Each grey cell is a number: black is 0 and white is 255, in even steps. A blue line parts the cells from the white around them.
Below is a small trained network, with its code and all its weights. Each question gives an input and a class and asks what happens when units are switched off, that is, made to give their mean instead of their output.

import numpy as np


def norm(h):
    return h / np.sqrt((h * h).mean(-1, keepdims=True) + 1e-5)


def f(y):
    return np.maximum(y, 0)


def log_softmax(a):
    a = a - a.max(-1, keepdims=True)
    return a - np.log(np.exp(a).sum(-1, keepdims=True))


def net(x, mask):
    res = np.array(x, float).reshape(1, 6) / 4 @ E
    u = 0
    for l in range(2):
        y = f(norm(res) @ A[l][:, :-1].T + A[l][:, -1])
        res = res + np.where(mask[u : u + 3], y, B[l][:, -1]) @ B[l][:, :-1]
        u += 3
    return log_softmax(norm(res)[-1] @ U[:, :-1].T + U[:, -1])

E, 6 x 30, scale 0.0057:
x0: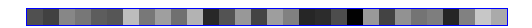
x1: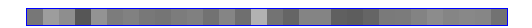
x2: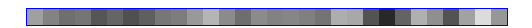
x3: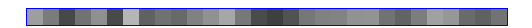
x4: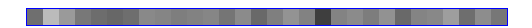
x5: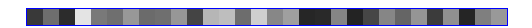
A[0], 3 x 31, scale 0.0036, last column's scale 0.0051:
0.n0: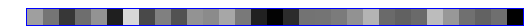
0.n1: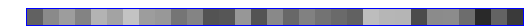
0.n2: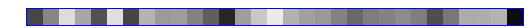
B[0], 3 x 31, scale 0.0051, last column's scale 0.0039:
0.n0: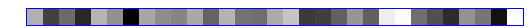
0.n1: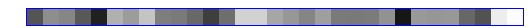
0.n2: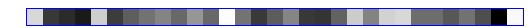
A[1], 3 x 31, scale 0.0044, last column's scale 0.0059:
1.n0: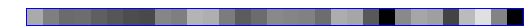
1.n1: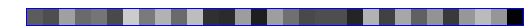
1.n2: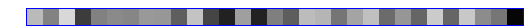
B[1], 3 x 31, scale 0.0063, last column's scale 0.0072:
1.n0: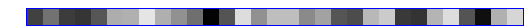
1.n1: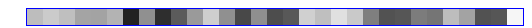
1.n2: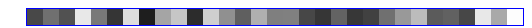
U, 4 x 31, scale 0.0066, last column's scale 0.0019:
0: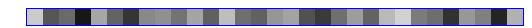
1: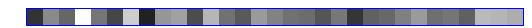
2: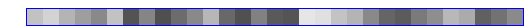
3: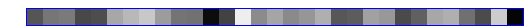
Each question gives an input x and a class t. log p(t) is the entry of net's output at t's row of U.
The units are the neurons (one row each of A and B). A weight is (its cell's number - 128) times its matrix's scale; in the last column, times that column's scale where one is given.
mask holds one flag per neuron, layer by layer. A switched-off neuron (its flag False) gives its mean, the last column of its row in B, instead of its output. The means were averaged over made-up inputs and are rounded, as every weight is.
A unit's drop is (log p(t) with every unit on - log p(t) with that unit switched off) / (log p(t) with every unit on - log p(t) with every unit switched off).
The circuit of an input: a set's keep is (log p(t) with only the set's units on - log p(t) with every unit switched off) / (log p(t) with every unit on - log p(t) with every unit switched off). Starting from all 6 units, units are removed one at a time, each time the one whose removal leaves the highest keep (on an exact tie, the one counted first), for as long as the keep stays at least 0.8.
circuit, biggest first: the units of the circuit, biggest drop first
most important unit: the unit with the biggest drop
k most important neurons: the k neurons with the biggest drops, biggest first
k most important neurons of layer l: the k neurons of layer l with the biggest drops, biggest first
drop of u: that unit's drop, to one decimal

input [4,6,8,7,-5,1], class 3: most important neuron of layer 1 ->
[1.n0]
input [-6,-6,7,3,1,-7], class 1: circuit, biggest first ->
[1.n2, 1.n1]
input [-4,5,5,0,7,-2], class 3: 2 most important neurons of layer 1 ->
[1.n0, 1.n1]
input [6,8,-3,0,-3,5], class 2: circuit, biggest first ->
[1.n1, 1.n2]
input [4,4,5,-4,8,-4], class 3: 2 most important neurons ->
[1.n0, 0.n0]
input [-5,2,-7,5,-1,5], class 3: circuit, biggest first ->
[1.n2, 1.n1]
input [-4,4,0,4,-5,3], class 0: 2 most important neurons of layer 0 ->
[0.n0, 0.n1]
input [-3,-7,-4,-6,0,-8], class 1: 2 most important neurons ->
[1.n2, 0.n0]
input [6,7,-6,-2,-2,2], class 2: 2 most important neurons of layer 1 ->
[1.n1, 1.n0]
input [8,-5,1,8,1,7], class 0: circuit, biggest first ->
[0.n0, 1.n2]
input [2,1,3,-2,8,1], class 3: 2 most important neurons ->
[1.n0, 0.n0]
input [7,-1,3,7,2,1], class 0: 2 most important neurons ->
[0.n0, 0.n1]
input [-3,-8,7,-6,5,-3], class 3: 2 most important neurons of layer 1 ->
[1.n0, 1.n1]
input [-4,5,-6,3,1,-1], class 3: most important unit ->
1.n1
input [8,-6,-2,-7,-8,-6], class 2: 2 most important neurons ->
[1.n1, 0.n0]
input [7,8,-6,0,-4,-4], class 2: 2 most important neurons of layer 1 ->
[1.n1, 1.n0]
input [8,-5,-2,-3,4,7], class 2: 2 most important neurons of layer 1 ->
[1.n1, 1.n2]
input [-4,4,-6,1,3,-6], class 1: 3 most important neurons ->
[1.n2, 1.n0, 1.n1]
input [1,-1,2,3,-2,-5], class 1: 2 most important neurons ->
[1.n2, 0.n2]
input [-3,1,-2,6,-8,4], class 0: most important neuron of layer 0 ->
[0.n0]
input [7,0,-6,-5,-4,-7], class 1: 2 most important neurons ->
[1.n2, 0.n0]
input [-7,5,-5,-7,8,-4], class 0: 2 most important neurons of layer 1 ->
[1.n1, 1.n0]
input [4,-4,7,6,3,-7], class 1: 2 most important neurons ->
[1.n2, 0.n2]
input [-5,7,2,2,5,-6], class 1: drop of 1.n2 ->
0.7
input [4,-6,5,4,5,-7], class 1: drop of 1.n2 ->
1.7
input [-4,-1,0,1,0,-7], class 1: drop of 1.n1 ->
0.0
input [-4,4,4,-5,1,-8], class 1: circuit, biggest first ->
[1.n2]
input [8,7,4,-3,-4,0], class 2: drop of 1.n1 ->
1.1
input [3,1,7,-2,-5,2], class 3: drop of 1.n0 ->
1.1
